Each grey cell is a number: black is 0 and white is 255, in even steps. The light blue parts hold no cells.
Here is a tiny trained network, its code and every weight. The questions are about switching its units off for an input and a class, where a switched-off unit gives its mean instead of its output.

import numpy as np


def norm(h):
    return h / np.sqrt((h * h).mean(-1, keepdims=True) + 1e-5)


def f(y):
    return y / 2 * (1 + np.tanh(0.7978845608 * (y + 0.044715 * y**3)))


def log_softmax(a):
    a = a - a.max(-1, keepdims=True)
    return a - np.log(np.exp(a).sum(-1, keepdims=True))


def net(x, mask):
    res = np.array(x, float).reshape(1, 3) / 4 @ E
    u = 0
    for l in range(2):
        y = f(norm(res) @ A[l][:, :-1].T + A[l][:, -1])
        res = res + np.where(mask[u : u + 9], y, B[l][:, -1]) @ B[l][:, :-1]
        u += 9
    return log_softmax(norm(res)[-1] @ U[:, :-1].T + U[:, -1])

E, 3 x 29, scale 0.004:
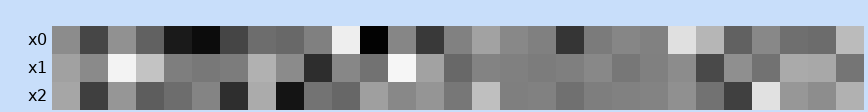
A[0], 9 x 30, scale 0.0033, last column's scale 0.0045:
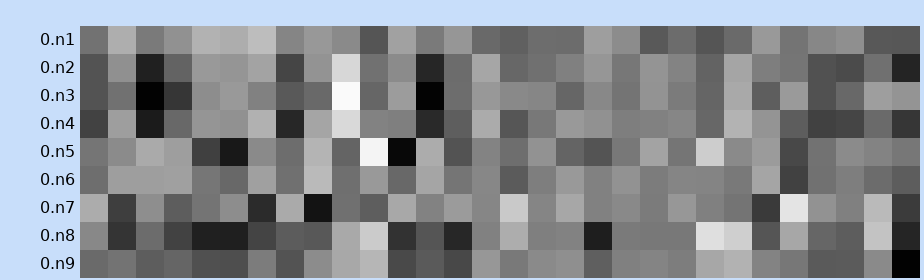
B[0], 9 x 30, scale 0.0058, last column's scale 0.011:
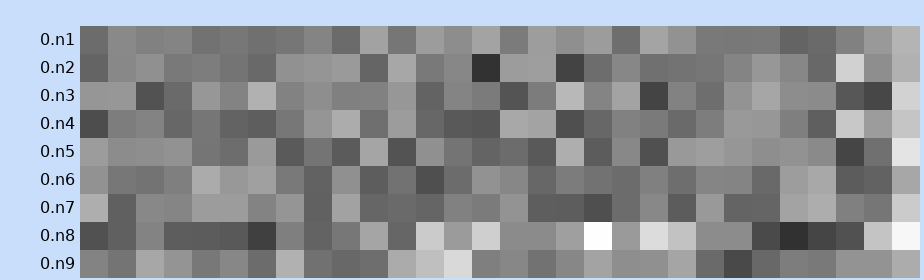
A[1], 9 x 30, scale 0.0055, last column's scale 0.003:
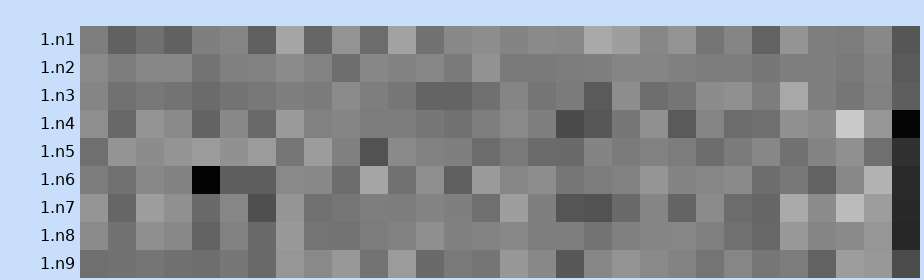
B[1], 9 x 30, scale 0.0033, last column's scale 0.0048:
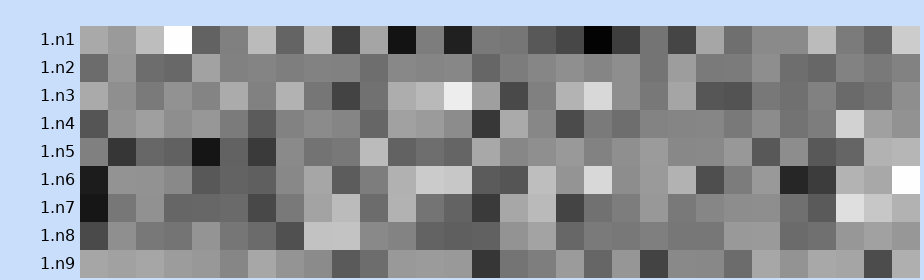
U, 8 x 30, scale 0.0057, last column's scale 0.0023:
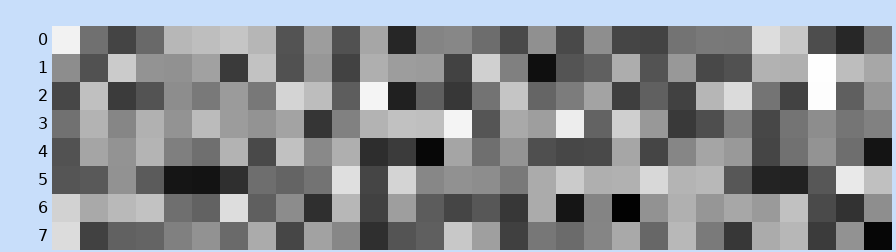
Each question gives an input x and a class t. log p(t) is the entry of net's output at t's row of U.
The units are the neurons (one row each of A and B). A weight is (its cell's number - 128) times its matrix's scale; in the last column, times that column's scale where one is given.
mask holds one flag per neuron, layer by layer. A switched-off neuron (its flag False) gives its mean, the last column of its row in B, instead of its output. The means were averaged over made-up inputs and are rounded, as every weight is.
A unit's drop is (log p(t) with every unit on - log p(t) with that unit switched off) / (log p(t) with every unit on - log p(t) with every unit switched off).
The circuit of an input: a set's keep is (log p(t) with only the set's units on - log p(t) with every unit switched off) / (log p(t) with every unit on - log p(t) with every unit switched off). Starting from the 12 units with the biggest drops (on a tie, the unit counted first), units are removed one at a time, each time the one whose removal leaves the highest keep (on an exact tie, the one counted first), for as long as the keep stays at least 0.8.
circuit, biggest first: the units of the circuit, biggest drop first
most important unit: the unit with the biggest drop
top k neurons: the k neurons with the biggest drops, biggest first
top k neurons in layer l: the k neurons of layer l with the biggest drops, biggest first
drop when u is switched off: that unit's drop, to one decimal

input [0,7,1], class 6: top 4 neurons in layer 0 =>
[0.n8, 0.n4, 0.n2, 0.n7]
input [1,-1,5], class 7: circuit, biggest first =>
[0.n7]
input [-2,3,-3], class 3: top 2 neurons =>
[0.n5, 0.n8]
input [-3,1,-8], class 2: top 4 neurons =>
[0.n8, 0.n5, 0.n4, 1.n1]
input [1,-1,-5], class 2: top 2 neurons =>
[0.n4, 0.n8]
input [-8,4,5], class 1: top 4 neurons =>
[0.n8, 0.n3, 0.n5, 1.n6]
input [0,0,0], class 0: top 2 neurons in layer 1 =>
[1.n6, 1.n1]
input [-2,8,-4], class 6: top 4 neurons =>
[0.n8, 1.n6, 0.n9, 0.n6]
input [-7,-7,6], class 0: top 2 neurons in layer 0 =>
[0.n3, 0.n7]
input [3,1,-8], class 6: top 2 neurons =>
[0.n8, 0.n5]
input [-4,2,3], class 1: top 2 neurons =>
[0.n3, 0.n8]
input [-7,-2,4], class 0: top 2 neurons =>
[0.n8, 1.n6]
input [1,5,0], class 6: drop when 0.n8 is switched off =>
0.7
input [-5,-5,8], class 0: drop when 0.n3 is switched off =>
0.1
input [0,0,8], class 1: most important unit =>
0.n7
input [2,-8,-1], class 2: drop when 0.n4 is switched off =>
0.2
